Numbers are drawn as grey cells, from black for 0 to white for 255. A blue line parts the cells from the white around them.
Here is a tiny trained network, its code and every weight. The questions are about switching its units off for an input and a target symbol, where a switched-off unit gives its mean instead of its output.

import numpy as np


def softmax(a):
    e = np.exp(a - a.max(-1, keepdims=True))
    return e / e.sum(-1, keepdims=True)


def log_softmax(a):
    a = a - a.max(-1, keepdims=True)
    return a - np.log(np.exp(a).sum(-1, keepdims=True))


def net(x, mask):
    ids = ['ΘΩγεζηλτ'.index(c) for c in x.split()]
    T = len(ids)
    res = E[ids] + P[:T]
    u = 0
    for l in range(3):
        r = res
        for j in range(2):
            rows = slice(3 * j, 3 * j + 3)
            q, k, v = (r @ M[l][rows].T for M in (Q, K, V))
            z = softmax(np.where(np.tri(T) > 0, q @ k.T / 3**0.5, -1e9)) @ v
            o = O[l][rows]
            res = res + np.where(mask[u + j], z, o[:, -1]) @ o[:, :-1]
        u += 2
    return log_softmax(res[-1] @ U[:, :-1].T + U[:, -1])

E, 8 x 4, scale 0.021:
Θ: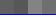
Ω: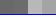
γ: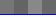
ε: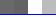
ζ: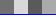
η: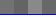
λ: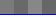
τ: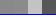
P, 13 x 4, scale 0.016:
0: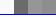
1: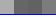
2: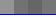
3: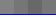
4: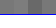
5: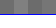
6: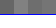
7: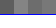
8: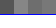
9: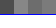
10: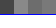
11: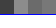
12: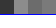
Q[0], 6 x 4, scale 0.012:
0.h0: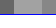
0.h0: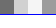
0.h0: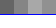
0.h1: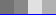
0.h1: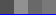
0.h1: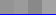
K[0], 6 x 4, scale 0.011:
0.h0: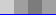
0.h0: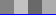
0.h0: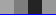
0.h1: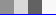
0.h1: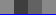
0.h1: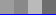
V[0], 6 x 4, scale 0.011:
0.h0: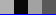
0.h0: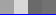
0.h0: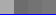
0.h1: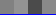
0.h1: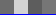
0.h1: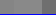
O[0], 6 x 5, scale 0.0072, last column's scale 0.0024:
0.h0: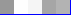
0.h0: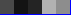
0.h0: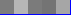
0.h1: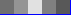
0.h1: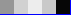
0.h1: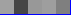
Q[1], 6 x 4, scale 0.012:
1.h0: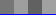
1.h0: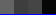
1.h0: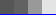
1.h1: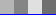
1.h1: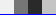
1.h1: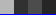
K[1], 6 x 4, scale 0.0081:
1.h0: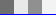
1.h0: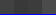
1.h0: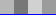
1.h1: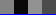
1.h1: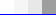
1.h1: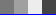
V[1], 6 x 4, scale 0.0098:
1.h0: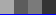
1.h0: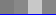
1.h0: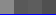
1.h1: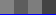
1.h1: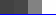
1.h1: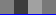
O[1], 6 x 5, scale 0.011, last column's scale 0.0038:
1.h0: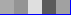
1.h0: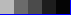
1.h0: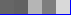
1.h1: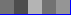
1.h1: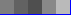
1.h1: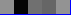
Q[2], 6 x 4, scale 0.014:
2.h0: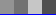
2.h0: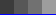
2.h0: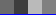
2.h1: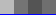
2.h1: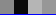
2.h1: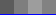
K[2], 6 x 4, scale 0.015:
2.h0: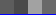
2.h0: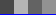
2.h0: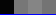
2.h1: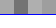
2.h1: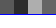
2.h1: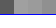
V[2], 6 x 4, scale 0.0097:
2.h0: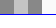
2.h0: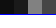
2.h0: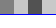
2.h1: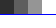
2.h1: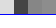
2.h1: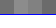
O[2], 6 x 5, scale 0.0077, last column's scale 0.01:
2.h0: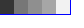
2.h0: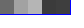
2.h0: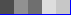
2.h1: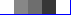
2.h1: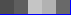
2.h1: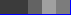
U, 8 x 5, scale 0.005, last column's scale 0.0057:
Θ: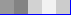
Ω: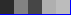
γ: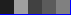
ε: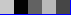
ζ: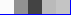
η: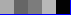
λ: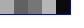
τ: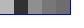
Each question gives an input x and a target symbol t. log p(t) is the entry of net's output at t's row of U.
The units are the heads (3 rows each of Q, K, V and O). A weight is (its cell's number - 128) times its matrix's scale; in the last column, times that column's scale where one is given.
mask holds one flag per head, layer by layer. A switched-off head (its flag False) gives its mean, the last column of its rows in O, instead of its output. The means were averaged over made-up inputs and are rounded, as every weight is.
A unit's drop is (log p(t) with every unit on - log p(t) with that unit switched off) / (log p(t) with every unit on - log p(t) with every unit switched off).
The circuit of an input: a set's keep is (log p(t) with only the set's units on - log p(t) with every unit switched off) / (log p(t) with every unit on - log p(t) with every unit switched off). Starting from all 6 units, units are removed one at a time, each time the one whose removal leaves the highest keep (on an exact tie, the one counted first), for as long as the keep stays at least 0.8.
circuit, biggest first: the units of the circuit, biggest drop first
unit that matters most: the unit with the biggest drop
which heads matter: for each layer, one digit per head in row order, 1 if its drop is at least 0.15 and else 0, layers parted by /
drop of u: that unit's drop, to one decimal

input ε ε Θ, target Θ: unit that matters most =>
0.h0
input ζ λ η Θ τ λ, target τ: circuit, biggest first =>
[2.h0, 1.h1]
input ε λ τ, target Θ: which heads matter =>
11 / 01 / 01
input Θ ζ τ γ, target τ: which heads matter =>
00 / 01 / 10
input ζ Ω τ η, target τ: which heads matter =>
10 / 01 / 10
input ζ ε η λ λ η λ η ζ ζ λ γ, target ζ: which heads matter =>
11 / 10 / 01
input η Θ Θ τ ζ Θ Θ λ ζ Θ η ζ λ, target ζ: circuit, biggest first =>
[2.h1, 0.h0, 1.h0]
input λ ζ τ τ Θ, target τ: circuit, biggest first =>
[2.h0, 0.h0, 1.h1]
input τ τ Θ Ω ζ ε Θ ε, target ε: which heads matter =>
11 / 01 / 00
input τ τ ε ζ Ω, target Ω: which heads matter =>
01 / 11 / 11
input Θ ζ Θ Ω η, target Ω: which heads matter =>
11 / 11 / 11
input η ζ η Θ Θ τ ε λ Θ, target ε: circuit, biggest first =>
[1.h1, 0.h0]
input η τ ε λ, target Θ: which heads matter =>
11 / 01 / 01
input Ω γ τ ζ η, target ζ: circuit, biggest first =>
[0.h0, 2.h0, 1.h0]
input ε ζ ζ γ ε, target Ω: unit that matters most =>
1.h0
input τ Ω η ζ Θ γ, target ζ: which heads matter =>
11 / 11 / 10
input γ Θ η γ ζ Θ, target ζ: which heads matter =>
11 / 11 / 10
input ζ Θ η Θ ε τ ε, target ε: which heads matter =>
11 / 01 / 01
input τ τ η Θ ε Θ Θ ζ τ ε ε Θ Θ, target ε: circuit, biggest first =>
[0.h0, 1.h1]
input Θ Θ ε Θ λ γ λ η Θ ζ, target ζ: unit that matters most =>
0.h1
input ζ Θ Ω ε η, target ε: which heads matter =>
11 / 11 / 01
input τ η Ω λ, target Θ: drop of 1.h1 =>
0.2
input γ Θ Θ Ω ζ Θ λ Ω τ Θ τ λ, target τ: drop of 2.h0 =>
0.5
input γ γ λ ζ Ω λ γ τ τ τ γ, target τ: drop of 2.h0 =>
0.5
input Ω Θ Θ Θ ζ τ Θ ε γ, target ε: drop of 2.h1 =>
0.1
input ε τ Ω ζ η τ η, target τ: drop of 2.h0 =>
0.7
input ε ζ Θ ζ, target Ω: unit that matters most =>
2.h0
